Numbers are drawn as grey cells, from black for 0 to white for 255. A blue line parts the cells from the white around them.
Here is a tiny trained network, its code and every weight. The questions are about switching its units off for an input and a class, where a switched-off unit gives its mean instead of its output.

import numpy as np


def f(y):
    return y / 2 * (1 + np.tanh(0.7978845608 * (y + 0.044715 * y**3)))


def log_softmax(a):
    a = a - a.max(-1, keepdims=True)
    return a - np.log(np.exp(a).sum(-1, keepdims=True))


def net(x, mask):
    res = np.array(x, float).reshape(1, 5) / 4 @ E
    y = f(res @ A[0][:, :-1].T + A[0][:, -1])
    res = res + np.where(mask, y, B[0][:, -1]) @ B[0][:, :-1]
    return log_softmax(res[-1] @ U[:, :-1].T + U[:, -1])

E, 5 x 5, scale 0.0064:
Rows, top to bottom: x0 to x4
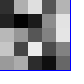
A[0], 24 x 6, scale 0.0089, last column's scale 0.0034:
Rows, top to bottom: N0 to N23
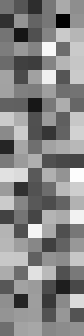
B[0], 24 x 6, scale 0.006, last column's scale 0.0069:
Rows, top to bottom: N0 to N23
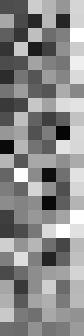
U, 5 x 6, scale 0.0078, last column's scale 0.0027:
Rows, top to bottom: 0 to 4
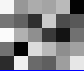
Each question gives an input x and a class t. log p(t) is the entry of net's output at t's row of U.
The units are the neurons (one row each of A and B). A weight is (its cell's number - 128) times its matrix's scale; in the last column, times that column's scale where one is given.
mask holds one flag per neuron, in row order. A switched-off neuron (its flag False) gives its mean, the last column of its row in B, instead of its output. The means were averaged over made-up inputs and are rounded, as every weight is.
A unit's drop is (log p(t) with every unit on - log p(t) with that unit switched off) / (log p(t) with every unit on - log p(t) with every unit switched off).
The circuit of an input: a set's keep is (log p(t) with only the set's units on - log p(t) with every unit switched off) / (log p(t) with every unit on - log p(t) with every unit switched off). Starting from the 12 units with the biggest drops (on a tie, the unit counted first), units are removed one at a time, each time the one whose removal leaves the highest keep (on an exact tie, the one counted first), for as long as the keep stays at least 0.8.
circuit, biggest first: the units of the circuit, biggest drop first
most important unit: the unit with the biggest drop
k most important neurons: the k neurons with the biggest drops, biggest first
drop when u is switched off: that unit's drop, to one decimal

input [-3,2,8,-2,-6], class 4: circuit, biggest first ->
(N3; N12)
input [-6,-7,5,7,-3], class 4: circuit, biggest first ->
(N16; N12; N8)
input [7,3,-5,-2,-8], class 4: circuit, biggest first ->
(N10; N3)
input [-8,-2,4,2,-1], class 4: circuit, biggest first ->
(N12)
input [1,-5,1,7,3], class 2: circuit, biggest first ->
(N17; N7)
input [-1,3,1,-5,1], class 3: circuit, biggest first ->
(N7; N0)
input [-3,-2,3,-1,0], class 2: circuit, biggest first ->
(N10; N16; N7)
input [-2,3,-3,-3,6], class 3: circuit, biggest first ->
(N7; N3)
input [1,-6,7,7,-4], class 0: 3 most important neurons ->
(N16; N10; N22)
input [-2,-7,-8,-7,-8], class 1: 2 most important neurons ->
(N1; N20)
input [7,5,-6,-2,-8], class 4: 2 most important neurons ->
(N10; N3)
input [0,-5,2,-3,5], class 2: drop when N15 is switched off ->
0.0
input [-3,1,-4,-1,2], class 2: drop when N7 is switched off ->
0.1
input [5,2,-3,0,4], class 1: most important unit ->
N12
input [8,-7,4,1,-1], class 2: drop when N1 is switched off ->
-0.1
